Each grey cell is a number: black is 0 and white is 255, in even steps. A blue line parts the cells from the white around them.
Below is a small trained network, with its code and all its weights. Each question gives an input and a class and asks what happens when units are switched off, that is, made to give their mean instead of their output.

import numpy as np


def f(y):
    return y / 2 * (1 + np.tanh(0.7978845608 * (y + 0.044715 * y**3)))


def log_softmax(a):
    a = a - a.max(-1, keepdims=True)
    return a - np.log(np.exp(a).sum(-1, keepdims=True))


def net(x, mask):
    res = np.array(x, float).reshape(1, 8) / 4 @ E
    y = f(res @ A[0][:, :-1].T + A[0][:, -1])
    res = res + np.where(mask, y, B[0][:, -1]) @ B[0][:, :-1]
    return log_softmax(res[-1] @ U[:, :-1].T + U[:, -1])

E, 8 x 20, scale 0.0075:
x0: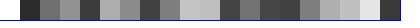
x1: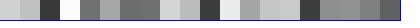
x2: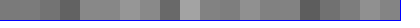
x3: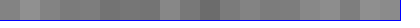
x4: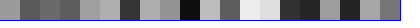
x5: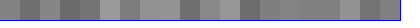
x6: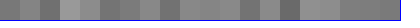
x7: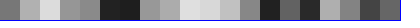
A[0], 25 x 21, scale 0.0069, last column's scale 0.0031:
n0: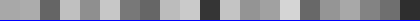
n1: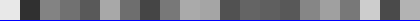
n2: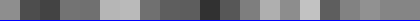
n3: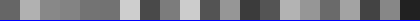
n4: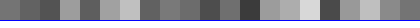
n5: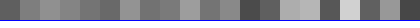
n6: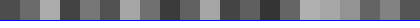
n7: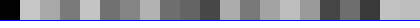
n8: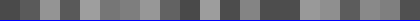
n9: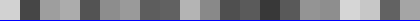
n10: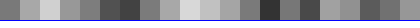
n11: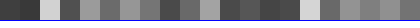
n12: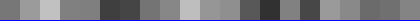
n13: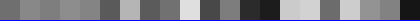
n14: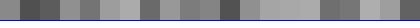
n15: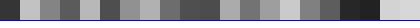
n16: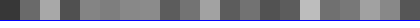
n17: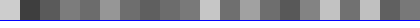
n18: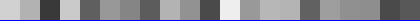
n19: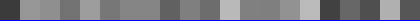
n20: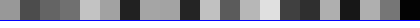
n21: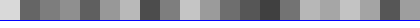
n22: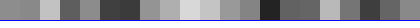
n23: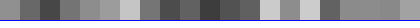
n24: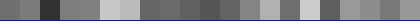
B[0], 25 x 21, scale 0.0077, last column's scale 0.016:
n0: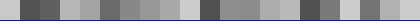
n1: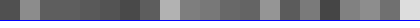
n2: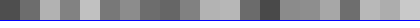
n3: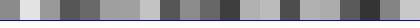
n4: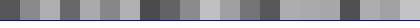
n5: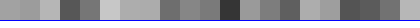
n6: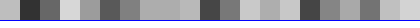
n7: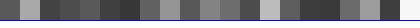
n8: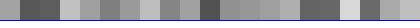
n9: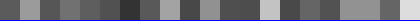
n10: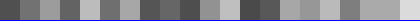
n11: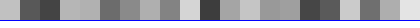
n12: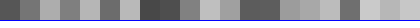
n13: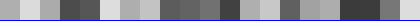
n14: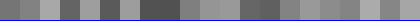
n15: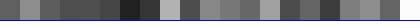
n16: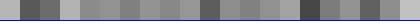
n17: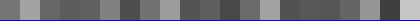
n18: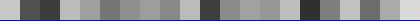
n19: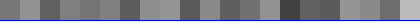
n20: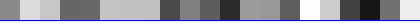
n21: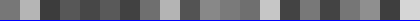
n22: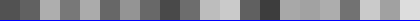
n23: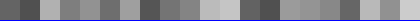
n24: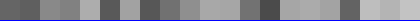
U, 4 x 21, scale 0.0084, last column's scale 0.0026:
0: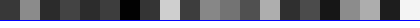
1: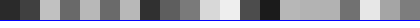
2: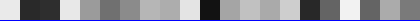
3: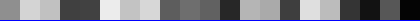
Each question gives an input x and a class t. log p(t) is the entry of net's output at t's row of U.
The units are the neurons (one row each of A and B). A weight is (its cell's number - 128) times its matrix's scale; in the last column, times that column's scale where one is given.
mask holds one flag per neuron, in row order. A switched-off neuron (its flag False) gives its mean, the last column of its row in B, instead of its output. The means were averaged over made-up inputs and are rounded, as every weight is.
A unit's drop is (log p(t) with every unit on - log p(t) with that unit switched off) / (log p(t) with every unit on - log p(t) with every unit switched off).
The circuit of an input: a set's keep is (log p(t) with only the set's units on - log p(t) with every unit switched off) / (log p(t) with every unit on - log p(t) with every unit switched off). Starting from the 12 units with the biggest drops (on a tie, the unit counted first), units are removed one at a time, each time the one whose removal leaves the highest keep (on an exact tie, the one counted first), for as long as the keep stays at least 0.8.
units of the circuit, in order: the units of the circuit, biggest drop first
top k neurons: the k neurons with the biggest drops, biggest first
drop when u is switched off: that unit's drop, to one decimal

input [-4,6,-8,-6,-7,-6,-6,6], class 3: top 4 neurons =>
n3, n13, n5, n11
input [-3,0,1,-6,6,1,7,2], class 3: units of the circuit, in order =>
n20
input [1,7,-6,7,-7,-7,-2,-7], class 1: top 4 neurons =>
n4, n23, n2, n24
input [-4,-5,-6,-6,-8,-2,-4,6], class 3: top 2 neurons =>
n13, n3
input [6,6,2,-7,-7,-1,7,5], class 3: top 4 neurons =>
n13, n3, n15, n7
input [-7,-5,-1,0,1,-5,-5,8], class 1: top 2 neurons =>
n22, n12
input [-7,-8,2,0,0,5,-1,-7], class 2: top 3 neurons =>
n11, n6, n8
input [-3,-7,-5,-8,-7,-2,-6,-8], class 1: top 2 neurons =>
n4, n23
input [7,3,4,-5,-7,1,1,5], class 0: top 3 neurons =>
n9, n21, n20
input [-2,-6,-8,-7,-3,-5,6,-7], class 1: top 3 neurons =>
n4, n23, n2
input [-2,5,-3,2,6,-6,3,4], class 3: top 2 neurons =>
n20, n11
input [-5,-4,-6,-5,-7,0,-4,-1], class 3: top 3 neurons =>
n13, n3, n5
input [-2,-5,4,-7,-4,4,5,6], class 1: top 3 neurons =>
n22, n12, n10
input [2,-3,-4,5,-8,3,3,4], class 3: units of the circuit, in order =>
n13
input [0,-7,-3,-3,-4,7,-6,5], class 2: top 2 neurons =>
n11, n6
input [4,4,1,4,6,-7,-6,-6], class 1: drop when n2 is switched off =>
0.3
